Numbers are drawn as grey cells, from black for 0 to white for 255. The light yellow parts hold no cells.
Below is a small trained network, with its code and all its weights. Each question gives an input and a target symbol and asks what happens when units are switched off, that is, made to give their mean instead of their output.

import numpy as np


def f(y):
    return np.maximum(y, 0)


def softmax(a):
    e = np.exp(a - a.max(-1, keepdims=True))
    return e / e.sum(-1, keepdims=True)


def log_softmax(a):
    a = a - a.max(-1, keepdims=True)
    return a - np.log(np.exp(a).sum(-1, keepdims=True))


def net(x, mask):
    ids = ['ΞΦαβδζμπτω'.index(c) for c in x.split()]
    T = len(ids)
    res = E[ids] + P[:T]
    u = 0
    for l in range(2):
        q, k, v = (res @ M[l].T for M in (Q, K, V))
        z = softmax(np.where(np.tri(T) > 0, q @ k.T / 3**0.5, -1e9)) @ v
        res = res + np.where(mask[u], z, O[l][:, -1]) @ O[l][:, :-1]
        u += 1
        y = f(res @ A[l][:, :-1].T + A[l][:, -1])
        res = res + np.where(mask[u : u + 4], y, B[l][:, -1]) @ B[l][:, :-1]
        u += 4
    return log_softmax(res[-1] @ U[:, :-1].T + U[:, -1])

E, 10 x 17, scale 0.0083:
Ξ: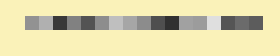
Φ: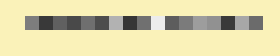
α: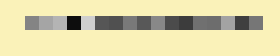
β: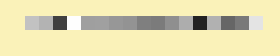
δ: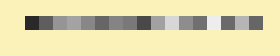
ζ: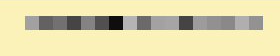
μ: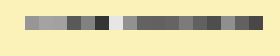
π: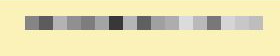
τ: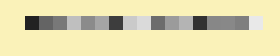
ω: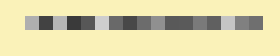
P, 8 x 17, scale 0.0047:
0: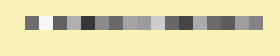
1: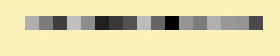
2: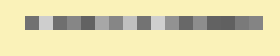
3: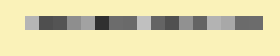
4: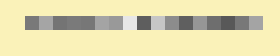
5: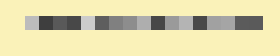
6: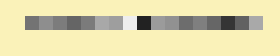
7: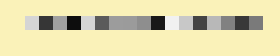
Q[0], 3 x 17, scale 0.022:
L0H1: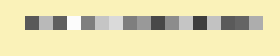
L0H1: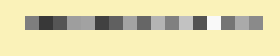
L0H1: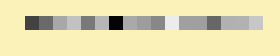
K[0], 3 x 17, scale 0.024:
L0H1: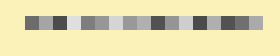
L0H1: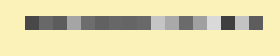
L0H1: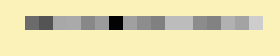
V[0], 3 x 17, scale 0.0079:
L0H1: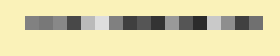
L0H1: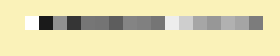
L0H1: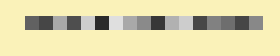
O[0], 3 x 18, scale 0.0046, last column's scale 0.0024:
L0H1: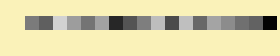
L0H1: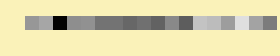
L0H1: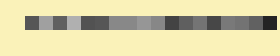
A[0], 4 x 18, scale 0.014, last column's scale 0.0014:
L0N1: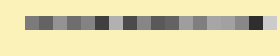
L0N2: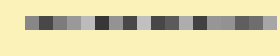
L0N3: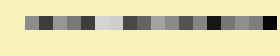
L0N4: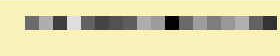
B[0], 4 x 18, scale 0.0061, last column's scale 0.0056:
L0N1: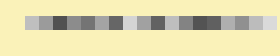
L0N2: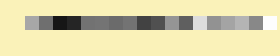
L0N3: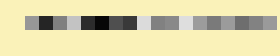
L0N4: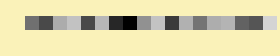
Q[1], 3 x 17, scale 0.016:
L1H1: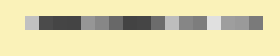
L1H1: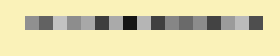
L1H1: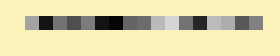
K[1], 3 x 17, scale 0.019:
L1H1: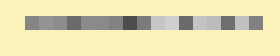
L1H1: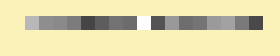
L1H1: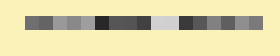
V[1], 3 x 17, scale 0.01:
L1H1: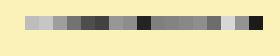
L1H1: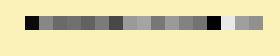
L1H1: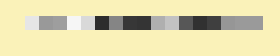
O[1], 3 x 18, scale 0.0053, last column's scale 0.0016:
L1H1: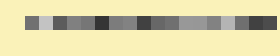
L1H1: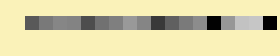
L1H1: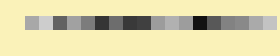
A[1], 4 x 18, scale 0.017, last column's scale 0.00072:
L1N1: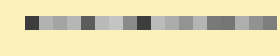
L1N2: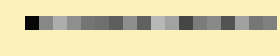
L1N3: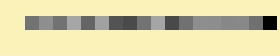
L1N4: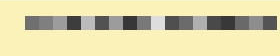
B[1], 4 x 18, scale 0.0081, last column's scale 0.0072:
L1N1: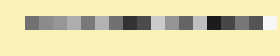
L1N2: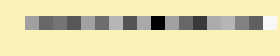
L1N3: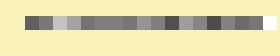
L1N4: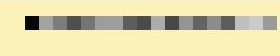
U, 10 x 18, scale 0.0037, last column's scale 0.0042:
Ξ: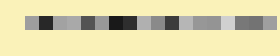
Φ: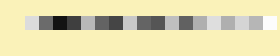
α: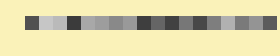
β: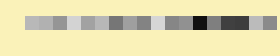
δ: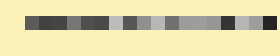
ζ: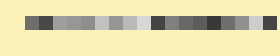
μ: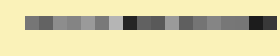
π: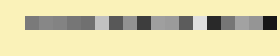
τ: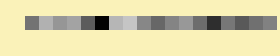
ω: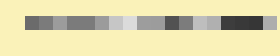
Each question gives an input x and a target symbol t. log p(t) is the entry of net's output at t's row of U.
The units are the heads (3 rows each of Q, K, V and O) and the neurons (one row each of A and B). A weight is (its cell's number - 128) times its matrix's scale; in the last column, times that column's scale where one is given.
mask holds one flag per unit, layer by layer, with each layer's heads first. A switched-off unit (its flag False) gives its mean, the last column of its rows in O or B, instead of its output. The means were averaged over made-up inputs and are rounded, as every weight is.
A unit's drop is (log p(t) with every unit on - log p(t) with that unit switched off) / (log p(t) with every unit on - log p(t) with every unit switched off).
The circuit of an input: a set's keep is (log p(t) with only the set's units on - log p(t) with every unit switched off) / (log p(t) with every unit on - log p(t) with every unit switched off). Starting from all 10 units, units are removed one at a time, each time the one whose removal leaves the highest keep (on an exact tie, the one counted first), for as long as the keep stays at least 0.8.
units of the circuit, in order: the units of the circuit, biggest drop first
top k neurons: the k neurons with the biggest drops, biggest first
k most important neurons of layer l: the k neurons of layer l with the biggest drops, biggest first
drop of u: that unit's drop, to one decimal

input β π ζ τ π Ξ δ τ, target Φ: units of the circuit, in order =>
[L0N2 L1N3]
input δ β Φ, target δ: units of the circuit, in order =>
[L1N4 L0N3 L0N1]
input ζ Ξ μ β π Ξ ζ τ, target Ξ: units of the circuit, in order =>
[L0H1 L0N4]
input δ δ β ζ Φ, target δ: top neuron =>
[L1N4]
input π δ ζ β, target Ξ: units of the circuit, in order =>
[L0H1 L0N4 L1N3]
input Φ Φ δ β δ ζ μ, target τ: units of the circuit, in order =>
[L0H1 L1H1 L0N3]
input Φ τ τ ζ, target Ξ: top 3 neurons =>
[L0N4 L1N3 L0N1]
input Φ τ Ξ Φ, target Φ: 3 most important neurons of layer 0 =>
[L0N1 L0N2 L0N4]
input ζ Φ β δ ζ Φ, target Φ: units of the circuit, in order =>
[L0N1 L1N3 L0N2]
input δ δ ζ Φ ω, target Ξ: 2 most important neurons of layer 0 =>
[L0N3 L0N1]
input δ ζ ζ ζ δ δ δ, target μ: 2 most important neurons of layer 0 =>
[L0N1 L0N2]
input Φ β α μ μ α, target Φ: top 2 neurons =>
[L0N2 L0N1]
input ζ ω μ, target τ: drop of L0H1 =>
0.4
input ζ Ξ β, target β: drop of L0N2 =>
0.3
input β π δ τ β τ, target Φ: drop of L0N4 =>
0.0
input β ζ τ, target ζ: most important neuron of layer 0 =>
[L0N2]
